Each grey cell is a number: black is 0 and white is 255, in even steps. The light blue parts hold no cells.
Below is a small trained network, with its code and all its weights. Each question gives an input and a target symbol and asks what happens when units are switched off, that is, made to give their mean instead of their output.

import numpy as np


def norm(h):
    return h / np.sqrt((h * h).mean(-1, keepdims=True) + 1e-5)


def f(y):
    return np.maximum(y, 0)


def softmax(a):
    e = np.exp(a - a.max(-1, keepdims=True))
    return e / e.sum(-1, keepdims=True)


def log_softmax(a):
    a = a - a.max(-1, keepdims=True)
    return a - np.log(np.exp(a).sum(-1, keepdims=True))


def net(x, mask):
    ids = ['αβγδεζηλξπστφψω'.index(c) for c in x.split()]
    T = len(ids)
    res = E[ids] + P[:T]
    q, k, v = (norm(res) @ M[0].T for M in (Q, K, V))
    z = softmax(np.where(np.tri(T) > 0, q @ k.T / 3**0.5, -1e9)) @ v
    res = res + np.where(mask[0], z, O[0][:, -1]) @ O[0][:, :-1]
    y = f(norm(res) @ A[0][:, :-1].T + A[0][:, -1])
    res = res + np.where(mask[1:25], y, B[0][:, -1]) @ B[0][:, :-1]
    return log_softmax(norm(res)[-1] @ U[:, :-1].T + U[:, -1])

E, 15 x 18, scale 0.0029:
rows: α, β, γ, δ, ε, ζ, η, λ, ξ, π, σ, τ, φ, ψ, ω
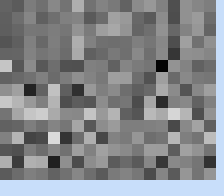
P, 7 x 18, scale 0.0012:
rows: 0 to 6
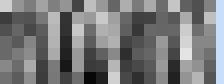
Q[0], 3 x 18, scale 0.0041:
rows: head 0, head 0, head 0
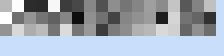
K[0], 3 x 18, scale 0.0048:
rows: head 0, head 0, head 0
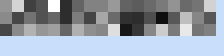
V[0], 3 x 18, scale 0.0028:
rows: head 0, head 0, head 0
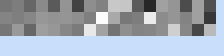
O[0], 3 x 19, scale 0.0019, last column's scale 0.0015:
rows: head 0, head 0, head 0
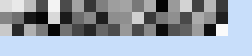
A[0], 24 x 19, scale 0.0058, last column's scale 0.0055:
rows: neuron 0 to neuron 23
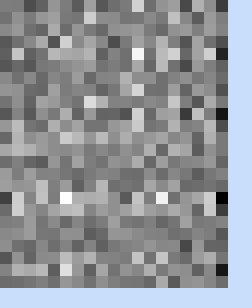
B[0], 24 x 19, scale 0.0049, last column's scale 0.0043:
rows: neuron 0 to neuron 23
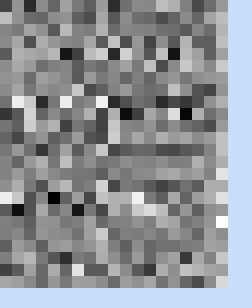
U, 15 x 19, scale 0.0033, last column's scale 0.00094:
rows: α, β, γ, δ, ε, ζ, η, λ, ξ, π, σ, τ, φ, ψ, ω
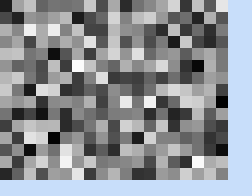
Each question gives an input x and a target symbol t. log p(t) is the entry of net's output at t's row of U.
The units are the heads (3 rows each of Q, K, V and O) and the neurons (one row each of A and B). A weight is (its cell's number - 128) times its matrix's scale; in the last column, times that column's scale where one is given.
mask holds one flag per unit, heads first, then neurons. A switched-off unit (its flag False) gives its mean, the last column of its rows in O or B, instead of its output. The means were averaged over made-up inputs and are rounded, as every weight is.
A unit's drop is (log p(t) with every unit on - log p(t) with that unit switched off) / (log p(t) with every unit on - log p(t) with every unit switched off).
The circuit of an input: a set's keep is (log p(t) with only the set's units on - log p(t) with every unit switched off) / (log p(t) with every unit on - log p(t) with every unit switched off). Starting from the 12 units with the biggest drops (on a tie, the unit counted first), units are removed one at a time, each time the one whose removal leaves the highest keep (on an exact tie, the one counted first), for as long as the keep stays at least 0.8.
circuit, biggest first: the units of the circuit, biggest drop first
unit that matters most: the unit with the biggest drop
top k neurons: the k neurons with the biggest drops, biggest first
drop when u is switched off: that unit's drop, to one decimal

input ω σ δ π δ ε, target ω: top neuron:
(neuron 22)
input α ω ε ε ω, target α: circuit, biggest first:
(head 0; neuron 9)
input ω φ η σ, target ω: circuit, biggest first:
(head 0; neuron 22)
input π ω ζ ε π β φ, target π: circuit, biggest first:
(head 0; neuron 16)
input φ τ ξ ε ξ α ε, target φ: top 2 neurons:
(neuron 0; neuron 7)
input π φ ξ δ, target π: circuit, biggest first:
(head 0; neuron 16)
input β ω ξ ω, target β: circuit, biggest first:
(head 0; neuron 17)
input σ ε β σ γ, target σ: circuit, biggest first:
(head 0; neuron 4)
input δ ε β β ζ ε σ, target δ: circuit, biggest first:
(head 0; neuron 3; neuron 16)
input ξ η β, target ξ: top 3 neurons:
(neuron 5; neuron 16; neuron 23)
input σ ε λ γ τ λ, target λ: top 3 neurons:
(neuron 8; neuron 12; neuron 16)
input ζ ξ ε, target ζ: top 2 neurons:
(neuron 23; neuron 16)
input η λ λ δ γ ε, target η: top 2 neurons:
(neuron 12; neuron 16)
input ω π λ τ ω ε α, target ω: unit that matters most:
head 0
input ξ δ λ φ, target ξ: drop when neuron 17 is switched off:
0.0
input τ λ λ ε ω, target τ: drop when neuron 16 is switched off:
0.2
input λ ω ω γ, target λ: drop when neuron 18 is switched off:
0.1
